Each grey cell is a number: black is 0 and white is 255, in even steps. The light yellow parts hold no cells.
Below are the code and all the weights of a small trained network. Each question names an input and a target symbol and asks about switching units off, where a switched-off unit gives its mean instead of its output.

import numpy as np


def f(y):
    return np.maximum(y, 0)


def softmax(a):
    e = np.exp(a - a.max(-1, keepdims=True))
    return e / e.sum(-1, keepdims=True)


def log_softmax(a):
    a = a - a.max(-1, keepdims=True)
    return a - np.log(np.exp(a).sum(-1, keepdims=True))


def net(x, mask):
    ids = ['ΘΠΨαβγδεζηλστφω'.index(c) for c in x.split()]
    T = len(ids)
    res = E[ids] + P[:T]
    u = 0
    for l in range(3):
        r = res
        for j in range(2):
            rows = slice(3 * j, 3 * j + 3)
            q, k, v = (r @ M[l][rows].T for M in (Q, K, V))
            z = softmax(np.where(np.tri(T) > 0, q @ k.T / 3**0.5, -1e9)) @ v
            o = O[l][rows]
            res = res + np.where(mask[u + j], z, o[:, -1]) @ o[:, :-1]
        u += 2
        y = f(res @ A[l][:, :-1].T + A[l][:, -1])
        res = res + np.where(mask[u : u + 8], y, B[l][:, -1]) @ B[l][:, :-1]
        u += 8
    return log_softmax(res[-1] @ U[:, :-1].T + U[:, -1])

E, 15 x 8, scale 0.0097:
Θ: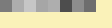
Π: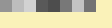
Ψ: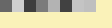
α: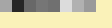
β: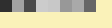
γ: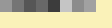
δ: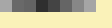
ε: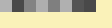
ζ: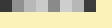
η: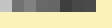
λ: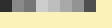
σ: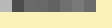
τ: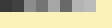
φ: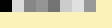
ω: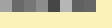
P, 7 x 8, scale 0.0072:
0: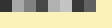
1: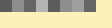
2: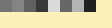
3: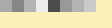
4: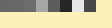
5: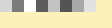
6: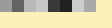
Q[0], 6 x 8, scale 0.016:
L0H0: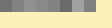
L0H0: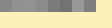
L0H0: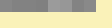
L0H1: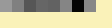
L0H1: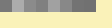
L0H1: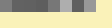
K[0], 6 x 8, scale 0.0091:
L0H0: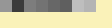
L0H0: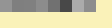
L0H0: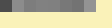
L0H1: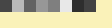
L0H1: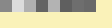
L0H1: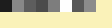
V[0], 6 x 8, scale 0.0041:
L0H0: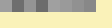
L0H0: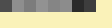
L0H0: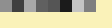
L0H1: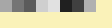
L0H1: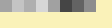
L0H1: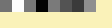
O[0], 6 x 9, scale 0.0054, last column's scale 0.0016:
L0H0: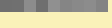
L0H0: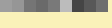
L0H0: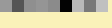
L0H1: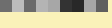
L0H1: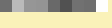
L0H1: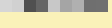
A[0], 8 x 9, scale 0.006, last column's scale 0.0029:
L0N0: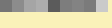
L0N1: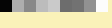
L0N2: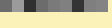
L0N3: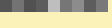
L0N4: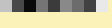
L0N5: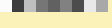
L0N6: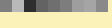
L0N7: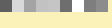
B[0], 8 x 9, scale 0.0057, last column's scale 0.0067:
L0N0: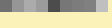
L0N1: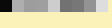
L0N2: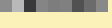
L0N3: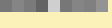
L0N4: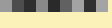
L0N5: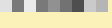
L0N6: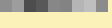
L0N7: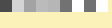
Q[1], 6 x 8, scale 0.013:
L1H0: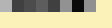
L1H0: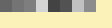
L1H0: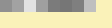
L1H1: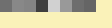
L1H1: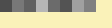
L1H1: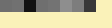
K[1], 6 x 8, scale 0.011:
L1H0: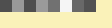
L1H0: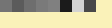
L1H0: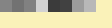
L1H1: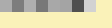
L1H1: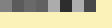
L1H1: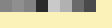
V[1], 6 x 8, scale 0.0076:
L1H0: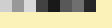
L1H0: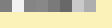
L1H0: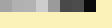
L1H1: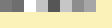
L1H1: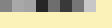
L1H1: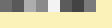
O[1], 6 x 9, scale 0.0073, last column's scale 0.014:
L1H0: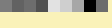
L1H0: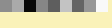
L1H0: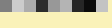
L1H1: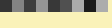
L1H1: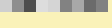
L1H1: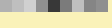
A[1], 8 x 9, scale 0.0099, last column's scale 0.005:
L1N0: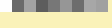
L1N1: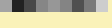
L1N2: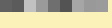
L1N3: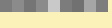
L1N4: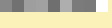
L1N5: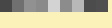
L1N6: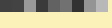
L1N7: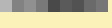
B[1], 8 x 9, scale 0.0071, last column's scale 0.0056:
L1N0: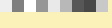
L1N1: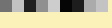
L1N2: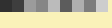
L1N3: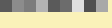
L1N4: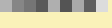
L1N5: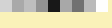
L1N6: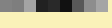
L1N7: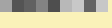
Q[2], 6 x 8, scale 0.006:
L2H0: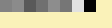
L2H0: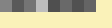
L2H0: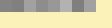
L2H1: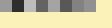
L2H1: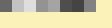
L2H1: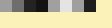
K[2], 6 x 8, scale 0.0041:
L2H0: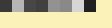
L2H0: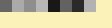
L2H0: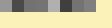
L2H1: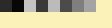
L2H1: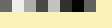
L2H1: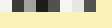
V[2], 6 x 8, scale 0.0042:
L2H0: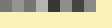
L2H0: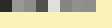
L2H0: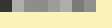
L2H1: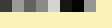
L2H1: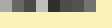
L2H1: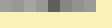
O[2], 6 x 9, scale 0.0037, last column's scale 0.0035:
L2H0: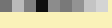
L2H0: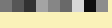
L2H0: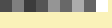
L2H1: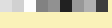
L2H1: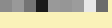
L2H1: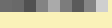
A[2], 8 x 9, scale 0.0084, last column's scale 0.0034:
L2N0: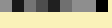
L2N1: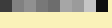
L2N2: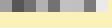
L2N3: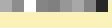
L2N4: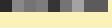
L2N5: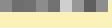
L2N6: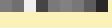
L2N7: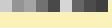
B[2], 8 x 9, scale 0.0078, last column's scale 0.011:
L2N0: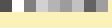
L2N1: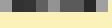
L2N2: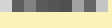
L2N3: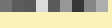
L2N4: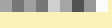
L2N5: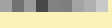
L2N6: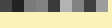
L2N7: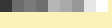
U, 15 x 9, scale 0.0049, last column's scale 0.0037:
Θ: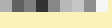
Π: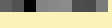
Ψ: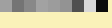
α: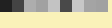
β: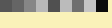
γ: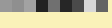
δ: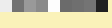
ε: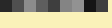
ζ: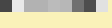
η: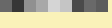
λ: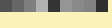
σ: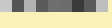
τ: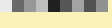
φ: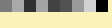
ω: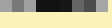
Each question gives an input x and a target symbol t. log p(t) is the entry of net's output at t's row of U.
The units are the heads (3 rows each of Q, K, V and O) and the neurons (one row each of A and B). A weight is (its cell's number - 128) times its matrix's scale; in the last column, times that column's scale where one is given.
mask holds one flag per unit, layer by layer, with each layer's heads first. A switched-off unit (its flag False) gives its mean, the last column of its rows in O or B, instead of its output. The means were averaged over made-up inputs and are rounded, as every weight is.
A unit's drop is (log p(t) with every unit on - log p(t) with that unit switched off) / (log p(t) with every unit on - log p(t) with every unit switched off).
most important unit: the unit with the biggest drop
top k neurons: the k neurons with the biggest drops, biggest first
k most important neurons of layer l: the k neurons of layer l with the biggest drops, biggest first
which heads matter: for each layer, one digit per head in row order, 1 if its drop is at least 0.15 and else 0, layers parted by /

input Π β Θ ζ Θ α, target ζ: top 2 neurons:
L2N0; L1N6
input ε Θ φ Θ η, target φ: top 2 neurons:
L0N7; L0N1
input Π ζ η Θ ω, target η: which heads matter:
00 / 11 / 00
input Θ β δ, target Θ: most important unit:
L1H1
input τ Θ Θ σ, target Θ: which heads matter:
00 / 00 / 01
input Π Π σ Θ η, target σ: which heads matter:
01 / 11 / 00
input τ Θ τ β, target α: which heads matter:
00 / 10 / 00
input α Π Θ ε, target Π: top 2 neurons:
L1N1; L0N7
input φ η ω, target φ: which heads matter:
00 / 10 / 00
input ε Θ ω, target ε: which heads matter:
00 / 11 / 00
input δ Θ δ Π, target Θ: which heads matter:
00 / 10 / 00
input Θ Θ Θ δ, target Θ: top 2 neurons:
L1N7; L0N7
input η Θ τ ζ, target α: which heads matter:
10 / 10 / 00
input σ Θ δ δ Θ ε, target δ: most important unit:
L1H1
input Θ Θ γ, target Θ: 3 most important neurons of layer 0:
L0N1; L0N4; L0N7
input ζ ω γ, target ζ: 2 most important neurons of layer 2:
L2N0; L2N4
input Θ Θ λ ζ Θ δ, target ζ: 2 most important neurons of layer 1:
L1N7; L1N6
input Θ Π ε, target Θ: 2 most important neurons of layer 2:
L2N7; L2N5
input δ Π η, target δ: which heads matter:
00 / 01 / 00
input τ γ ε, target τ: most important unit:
L1H0
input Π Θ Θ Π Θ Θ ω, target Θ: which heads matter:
00 / 00 / 00
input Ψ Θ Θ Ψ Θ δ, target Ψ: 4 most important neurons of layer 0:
L0N5; L0N7; L0N1; L0N6
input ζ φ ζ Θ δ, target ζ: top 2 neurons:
L2N0; L0N7
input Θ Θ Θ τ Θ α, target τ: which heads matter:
00 / 11 / 00
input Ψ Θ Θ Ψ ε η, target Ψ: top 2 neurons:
L1N0; L0N5
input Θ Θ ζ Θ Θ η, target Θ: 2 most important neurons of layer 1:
L1N7; L1N1
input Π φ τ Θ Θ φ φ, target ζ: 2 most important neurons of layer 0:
L0N1; L0N7
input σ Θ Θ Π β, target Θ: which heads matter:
10 / 10 / 01
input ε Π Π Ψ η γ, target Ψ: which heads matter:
00 / 10 / 10
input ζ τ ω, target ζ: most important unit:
L2N0
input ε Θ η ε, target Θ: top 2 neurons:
L1N7; L0N5
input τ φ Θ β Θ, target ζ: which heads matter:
00 / 10 / 00
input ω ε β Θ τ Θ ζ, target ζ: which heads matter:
01 / 10 / 00
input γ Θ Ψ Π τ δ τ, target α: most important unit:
L1N2
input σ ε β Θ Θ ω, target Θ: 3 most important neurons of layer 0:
L0N1; L0N5; L0N7
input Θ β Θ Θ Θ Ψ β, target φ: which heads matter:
01 / 10 / 00
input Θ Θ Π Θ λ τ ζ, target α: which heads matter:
00 / 10 / 00
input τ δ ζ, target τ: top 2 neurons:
L1N5; L2N2
